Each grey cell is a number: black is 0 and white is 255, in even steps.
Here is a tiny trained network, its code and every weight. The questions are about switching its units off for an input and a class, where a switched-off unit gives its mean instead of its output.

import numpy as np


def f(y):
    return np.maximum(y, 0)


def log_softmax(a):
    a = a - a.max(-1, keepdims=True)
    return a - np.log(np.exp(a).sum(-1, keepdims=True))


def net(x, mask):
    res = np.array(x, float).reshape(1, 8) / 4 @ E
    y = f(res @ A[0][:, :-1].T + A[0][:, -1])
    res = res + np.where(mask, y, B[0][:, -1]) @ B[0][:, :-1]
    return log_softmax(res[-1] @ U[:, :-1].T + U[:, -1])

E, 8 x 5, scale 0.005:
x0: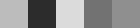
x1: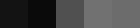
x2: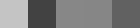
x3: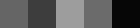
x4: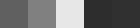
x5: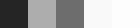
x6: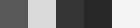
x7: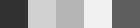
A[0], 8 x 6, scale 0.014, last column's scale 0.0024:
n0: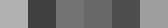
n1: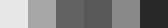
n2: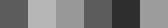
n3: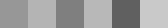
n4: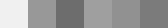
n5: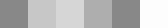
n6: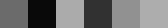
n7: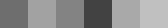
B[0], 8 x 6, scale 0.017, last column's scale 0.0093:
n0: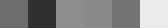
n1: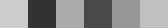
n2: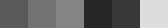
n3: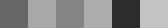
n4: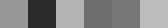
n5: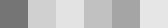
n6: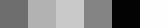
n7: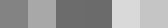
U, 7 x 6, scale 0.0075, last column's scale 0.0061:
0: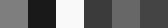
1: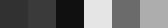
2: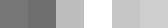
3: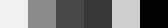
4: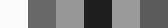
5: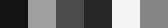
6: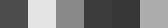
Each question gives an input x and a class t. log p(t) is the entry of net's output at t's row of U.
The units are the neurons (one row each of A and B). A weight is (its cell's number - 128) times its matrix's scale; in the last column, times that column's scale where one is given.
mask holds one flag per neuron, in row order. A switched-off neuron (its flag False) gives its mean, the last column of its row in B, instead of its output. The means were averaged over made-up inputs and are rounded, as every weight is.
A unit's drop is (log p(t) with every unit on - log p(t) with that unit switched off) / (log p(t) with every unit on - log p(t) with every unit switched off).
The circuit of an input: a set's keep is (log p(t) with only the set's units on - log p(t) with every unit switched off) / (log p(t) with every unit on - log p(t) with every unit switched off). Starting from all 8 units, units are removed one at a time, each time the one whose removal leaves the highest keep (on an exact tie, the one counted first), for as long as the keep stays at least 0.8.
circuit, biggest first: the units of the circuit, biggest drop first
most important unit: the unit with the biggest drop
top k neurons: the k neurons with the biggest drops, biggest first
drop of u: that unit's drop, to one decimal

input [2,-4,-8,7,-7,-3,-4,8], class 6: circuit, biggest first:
n3
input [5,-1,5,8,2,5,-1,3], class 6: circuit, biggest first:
n1; n4
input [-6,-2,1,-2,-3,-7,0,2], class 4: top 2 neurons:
n6; n0
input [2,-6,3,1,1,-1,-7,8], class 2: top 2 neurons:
n5; n6
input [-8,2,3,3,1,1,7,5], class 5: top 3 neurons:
n6; n7; n5
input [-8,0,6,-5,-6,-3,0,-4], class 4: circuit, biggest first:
n6; n1
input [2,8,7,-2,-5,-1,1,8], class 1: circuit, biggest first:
n5; n6; n1
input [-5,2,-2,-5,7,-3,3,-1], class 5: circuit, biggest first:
n6; n7
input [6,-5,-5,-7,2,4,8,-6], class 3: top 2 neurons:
n7; n6
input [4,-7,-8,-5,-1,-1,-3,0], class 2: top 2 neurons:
n5; n2
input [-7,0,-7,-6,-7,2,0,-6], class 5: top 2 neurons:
n7; n6
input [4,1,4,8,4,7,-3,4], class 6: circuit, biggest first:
n1; n4
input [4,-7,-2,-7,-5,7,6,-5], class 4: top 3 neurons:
n1; n4; n7
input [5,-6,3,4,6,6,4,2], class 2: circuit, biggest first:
n5
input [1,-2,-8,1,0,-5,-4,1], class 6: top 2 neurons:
n1; n4
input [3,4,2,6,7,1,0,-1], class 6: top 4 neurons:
n6; n1; n4; n2
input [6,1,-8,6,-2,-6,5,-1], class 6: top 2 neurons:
n6; n4
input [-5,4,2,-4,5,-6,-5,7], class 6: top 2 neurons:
n1; n4
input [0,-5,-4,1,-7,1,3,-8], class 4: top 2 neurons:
n1; n4
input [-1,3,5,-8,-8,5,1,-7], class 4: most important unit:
n4
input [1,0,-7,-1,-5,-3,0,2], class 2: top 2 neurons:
n2; n6
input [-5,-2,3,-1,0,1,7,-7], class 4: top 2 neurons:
n1; n4
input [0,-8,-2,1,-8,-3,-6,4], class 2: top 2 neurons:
n5; n2
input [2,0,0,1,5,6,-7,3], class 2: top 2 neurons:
n5; n6
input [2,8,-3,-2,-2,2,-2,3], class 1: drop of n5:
0.5
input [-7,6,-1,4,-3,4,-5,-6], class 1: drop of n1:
0.2
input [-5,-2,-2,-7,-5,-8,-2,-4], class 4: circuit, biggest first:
n6
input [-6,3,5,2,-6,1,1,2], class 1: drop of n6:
0.3
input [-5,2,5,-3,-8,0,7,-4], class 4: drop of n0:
-0.1
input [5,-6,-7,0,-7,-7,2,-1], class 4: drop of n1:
0.2
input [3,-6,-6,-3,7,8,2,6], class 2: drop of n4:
0.0
